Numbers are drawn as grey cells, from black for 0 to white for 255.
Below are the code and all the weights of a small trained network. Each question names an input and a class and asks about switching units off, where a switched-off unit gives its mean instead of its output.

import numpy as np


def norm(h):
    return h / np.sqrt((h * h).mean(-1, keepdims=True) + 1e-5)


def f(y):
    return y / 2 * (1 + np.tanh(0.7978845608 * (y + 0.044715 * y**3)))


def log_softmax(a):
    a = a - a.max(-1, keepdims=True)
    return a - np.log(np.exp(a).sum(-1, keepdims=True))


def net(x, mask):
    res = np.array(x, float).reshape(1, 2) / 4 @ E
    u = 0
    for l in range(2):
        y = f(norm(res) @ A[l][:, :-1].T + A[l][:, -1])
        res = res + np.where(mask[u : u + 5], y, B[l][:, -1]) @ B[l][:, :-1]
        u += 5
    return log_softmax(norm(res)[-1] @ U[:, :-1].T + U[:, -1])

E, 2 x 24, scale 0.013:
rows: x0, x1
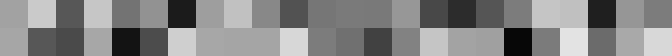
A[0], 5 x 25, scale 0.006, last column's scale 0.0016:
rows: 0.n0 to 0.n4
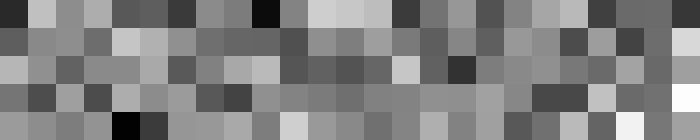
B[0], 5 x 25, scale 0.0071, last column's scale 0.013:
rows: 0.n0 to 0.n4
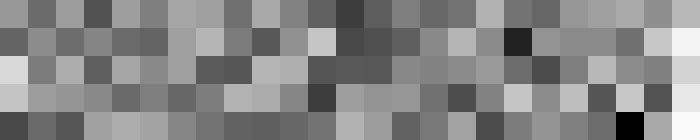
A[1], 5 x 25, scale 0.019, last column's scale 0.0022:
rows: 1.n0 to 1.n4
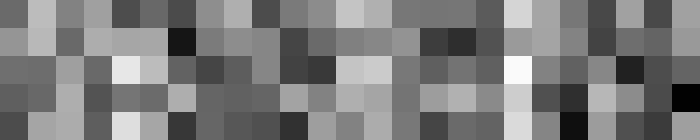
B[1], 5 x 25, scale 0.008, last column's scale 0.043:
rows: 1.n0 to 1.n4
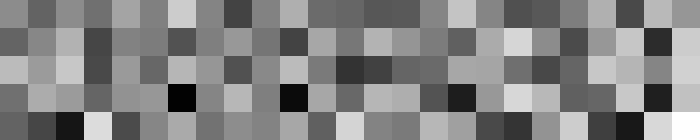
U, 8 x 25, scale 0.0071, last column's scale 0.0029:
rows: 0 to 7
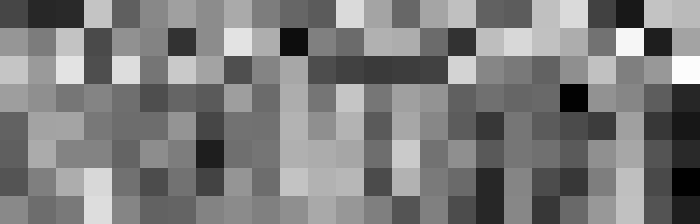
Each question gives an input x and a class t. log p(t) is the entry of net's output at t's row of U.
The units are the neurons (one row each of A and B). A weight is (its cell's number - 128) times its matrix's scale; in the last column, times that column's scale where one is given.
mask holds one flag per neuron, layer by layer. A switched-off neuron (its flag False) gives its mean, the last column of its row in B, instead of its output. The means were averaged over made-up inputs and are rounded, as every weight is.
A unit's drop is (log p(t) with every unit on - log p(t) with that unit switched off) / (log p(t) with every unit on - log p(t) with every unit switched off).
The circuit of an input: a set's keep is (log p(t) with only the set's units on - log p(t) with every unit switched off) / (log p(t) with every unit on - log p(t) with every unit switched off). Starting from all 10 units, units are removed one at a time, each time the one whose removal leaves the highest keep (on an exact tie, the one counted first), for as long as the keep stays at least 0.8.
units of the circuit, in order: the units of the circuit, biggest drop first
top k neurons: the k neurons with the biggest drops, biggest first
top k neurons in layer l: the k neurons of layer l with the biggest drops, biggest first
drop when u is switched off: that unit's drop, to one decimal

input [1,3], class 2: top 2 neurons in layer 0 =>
0.n4; 0.n1
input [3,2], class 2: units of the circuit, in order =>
1.n4; 1.n3
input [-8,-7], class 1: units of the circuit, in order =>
1.n3
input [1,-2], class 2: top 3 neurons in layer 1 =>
1.n4; 1.n3; 1.n1
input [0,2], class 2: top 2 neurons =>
0.n4; 0.n1
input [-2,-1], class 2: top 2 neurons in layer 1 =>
1.n4; 1.n0
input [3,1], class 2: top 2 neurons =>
1.n4; 1.n3
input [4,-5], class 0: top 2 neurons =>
1.n4; 0.n3
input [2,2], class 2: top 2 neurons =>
0.n1; 1.n4
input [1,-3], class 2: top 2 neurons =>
1.n4; 0.n4
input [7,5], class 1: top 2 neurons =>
1.n4; 0.n1
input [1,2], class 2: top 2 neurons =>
0.n4; 0.n1
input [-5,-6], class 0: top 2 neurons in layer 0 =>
0.n1; 0.n2
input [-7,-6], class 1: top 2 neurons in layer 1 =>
1.n3; 1.n2
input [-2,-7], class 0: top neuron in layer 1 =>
1.n4
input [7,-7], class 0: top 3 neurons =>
1.n4; 0.n3; 1.n3
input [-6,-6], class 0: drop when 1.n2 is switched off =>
0.0
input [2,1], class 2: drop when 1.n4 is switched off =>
0.1
